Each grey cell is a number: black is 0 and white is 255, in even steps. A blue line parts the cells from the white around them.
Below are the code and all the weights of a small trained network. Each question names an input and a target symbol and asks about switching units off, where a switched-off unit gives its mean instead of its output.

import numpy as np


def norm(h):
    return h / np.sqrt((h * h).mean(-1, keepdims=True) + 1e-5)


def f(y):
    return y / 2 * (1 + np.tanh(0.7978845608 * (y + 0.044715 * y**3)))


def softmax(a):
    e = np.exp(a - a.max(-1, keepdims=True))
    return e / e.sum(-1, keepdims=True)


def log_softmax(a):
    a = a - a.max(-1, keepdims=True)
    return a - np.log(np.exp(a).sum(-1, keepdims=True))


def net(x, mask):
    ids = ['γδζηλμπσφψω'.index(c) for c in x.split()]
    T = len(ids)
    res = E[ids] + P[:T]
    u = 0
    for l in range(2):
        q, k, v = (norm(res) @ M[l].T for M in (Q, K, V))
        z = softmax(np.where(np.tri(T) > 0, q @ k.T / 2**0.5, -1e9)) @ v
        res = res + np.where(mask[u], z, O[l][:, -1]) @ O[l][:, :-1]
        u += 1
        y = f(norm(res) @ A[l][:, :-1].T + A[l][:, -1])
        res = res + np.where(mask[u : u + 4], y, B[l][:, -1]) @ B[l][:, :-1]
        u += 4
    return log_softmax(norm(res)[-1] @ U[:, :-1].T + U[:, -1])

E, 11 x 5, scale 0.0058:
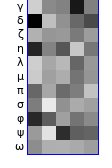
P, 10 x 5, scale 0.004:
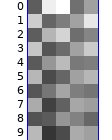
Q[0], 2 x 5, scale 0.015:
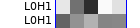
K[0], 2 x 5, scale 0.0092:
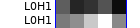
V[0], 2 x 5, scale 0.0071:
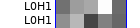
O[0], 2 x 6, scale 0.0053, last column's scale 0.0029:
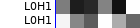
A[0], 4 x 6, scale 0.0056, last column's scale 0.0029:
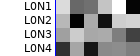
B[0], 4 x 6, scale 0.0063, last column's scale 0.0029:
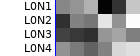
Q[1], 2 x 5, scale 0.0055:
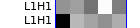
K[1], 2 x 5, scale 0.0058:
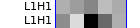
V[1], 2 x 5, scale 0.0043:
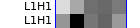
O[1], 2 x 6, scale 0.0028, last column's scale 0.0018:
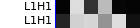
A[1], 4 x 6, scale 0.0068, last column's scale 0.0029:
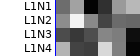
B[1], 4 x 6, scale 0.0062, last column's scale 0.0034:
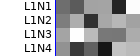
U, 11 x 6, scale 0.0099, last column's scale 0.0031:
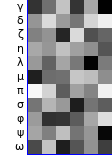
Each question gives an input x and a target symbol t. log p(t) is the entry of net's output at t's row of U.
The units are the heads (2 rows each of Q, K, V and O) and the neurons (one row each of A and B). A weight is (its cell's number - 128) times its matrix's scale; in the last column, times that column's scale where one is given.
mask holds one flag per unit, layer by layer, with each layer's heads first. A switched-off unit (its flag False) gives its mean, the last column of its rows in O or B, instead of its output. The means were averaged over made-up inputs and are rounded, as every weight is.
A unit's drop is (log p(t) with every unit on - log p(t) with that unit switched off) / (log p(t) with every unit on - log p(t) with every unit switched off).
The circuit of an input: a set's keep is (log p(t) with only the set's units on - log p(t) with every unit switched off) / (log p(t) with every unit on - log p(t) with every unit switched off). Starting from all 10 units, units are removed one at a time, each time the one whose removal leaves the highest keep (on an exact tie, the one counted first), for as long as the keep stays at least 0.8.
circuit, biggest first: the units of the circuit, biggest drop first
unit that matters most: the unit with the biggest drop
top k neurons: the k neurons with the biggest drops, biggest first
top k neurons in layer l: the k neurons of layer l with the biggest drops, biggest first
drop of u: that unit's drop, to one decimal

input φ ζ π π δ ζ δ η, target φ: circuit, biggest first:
L1N4, L0N2
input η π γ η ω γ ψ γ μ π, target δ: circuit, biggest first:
L0H1
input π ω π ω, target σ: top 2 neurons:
L0N1, L1N1
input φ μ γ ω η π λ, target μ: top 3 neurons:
L0N2, L0N1, L1N1
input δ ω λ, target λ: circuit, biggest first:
L0H1, L1N4
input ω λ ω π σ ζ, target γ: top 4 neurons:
L0N1, L0N2, L1N1, L1N3
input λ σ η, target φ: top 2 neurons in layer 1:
L1N4, L1N2
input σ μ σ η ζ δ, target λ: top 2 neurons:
L1N1, L0N2
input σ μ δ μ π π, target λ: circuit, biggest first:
L0N1, L1N1
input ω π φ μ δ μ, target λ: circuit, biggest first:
L0N1, L0N2
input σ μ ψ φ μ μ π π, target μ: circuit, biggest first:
L0H1, L0N2
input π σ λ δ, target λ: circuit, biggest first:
L0N2, L1N1
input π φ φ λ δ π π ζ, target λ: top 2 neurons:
L0N1, L0N4
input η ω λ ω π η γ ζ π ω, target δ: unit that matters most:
L0H1
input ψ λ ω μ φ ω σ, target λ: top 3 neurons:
L0N2, L1N1, L0N4
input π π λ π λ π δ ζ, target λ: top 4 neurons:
L0N1, L0N4, L0N2, L1N4
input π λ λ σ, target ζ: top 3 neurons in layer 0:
L0N3, L0N1, L0N2
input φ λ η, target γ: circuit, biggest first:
L0N2, L0H1
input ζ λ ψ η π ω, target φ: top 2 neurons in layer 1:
L1N4, L1N1
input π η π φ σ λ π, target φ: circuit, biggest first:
L0H1, L0N2
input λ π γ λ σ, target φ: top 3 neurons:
L0N1, L1N4, L0N2
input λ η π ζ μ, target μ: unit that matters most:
L0N2
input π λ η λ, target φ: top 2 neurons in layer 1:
L1N4, L1N1
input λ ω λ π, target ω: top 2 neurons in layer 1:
L1N2, L1N3
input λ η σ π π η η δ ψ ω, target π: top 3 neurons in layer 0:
L0N1, L0N2, L0N4
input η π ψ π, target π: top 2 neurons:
L0N1, L1N4
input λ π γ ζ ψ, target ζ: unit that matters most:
L1N1
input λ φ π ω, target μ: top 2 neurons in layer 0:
L0N2, L0N1
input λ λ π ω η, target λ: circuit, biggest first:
L0N2, L1N2
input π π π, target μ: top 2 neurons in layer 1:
L1N3, L1N4
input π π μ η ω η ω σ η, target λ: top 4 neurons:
L0N2, L1N3, L1N2, L0N3
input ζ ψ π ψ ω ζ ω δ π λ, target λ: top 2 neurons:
L0N1, L0N4
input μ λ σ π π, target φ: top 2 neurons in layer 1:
L1N3, L1N2
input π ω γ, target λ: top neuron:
L0N4
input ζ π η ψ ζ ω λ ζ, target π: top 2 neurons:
L0N1, L1N1
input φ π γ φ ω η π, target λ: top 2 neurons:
L1N1, L0N2
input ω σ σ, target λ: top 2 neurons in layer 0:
L0N2, L0N3
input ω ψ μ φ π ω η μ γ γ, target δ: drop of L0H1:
0.7
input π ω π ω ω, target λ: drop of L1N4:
0.1
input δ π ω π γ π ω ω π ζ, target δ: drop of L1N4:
0.0
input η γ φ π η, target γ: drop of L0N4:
0.7
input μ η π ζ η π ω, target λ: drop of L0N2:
0.2
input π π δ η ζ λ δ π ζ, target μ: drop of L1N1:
0.1
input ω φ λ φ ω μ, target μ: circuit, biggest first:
L0N2
